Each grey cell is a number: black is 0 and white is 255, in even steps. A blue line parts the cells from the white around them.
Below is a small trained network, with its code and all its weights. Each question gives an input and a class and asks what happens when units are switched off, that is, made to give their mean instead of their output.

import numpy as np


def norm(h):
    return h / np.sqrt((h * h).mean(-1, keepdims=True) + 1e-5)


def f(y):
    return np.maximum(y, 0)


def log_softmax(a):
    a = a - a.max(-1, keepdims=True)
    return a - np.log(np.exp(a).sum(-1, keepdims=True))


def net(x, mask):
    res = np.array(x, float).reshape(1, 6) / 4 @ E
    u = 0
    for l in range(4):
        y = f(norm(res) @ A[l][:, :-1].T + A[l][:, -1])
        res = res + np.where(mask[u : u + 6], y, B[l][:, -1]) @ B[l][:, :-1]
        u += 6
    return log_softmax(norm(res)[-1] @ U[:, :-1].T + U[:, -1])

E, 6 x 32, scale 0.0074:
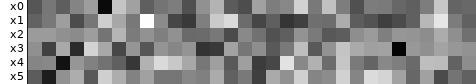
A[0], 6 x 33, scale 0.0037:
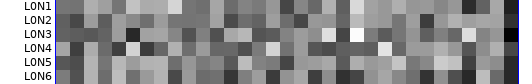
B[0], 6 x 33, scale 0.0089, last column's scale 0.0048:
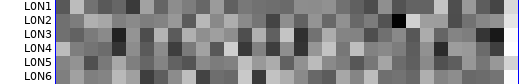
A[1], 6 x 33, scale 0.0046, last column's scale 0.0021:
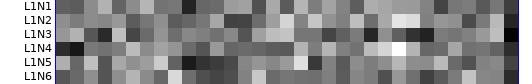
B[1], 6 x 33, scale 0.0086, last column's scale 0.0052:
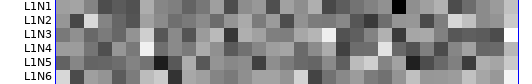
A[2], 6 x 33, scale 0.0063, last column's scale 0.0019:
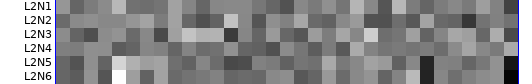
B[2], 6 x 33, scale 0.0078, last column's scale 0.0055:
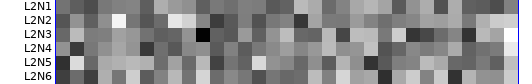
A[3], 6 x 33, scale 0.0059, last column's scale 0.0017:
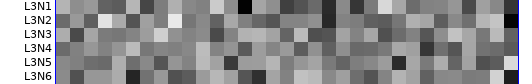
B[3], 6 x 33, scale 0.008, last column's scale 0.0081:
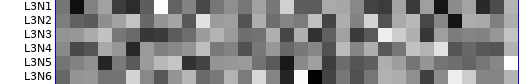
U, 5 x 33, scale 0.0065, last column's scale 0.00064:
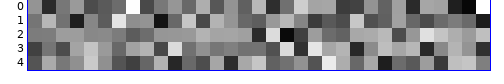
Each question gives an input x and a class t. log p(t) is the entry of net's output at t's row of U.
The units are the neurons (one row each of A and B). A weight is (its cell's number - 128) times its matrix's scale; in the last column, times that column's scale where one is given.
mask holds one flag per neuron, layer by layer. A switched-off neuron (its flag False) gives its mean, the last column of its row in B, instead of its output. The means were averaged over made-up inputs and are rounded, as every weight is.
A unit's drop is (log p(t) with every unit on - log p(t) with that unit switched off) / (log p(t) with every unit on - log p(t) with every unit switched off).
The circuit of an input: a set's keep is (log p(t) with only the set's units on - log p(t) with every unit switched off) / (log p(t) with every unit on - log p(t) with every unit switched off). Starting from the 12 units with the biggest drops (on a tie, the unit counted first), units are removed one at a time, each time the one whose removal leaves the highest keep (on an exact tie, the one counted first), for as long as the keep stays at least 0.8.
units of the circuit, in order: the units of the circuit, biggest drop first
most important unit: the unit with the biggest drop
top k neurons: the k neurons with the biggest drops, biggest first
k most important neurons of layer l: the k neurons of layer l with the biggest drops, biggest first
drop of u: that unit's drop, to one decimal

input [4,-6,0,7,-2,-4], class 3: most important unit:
L2N6
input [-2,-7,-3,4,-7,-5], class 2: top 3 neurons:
[L1N2 L3N6 L2N3]
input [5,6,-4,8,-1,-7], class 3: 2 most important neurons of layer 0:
[L0N2 L0N1]
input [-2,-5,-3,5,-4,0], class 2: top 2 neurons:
[L1N2 L3N6]
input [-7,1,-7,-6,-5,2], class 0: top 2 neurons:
[L0N4 L3N1]
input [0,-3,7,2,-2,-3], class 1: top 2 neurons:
[L1N3 L3N5]
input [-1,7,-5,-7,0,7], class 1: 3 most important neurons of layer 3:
[L3N5 L3N6 L3N4]
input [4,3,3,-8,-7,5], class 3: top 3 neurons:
[L2N2 L3N2 L2N3]
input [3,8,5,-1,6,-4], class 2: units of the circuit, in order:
[L1N6 L3N3]
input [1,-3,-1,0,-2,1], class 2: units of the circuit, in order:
[L1N2 L3N6]
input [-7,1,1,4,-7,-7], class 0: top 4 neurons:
[L0N4 L3N1 L2N3 L0N1]
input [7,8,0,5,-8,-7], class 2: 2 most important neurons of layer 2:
[L2N3 L2N2]
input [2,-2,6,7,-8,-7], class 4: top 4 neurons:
[L1N5 L0N6 L0N1 L0N5]
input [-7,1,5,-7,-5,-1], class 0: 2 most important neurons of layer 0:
[L0N4 L0N6]
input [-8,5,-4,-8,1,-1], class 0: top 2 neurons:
[L3N1 L0N4]
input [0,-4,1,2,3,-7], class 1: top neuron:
[L1N3]
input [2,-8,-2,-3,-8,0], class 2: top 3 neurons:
[L1N2 L3N6 L2N3]
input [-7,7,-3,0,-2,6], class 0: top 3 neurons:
[L0N4 L3N1 L1N3]
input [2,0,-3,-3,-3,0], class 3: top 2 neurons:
[L2N2 L0N4]
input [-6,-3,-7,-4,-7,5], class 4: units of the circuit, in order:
[L1N5]
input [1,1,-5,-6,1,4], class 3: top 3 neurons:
[L3N2 L2N2 L1N3]
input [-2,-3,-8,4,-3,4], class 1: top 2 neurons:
[L0N5 L0N1]
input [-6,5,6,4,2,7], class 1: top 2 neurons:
[L0N3 L0N5]
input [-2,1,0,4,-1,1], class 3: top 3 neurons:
[L1N3 L0N2 L0N3]
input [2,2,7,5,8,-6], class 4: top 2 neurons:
[L2N3 L0N1]
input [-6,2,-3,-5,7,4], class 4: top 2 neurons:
[L2N3 L0N3]
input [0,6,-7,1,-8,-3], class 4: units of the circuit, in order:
[L1N5]
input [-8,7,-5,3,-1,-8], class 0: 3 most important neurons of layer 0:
[L0N4 L0N1 L0N5]
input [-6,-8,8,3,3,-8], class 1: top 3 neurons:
[L1N3 L3N5 L1N6]
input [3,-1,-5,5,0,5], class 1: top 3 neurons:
[L0N5 L3N5 L0N1]
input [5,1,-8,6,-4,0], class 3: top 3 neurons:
[L2N6 L0N4 L0N2]
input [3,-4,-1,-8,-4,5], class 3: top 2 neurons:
[L2N2 L3N2]
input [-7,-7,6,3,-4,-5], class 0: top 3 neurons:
[L0N4 L3N1 L1N6]
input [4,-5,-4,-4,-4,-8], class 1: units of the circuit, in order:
[L1N3]
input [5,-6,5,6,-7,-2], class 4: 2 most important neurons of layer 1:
[L1N5 L1N6]
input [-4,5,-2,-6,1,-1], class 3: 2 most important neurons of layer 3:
[L3N2 L3N6]
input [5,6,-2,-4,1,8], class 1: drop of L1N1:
0.2
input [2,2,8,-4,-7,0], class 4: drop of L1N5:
0.8
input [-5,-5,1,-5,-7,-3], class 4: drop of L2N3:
0.0
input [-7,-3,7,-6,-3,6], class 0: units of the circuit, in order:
[L0N4]
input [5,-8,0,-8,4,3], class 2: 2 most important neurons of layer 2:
[L2N5 L2N6]
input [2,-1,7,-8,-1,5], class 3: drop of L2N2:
0.1
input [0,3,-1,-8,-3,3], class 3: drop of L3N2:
0.2
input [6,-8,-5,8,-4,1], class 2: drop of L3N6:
1.1
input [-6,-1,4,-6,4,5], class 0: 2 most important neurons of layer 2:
[L2N6 L2N5]
